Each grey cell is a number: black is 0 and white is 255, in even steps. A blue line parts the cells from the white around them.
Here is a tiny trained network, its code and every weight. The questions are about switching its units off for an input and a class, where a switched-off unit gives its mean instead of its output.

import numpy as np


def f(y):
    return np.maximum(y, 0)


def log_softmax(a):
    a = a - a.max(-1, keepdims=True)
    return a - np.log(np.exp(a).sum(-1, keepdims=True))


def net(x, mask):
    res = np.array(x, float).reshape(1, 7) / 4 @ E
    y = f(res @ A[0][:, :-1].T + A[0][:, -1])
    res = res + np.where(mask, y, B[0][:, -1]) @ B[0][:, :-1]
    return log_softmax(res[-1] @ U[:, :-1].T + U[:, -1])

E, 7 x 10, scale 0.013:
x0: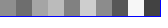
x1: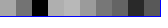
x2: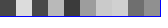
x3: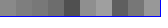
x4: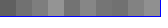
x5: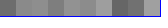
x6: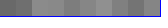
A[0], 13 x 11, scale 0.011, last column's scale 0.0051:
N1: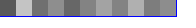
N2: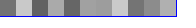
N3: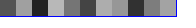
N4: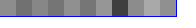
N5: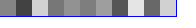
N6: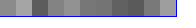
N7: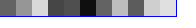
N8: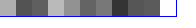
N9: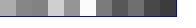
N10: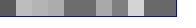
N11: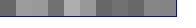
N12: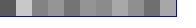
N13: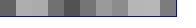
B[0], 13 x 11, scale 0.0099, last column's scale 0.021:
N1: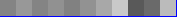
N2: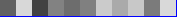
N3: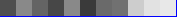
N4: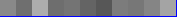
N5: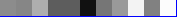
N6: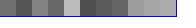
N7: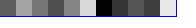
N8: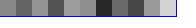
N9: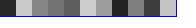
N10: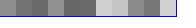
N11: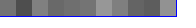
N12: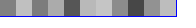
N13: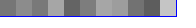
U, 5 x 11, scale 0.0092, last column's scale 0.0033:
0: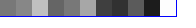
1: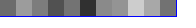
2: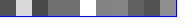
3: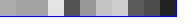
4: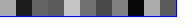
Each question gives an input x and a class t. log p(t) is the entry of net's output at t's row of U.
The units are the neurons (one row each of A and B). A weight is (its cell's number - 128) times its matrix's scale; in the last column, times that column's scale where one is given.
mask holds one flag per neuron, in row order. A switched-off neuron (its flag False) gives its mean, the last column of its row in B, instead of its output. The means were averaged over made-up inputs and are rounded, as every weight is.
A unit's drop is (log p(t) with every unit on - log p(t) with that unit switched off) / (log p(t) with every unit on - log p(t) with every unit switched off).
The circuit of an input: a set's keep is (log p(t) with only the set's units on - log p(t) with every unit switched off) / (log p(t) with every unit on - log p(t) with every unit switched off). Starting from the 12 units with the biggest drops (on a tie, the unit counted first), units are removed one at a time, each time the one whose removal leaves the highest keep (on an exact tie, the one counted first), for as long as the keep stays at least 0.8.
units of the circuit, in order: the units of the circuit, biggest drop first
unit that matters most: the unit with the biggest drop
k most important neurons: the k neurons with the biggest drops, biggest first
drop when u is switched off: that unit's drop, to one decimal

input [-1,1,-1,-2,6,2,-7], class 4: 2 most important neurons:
(N5; N9)
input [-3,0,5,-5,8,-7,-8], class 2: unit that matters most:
N5
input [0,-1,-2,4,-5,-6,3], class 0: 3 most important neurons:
(N3; N2; N10)
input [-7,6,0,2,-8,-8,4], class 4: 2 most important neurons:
(N5; N8)
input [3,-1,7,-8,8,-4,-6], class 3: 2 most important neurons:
(N7; N10)
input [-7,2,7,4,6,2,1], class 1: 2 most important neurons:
(N3; N9)
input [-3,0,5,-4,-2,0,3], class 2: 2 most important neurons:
(N5; N12)
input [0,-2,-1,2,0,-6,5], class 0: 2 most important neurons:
(N3; N2)
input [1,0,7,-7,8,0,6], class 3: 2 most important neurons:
(N7; N12)
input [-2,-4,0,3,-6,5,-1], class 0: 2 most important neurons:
(N2; N7)
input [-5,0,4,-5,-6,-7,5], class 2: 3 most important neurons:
(N5; N7; N12)
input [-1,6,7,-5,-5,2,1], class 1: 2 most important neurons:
(N3; N7)
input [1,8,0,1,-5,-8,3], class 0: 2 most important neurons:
(N9; N8)
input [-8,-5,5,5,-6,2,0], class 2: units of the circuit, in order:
(N7)
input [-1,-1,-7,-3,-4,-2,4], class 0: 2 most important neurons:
(N3; N2)
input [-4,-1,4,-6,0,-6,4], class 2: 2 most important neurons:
(N5; N7)
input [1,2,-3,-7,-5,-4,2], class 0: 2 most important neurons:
(N3; N10)
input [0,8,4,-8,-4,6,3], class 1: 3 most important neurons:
(N3; N7; N6)
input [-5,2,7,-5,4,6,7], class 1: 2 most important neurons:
(N3; N9)
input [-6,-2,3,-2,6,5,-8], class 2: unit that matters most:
N7
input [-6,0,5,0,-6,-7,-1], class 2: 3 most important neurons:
(N5; N7; N12)
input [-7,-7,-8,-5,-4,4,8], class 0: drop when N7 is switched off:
0.3
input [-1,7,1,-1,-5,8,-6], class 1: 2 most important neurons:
(N3; N7)
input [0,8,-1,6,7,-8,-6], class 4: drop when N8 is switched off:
0.2
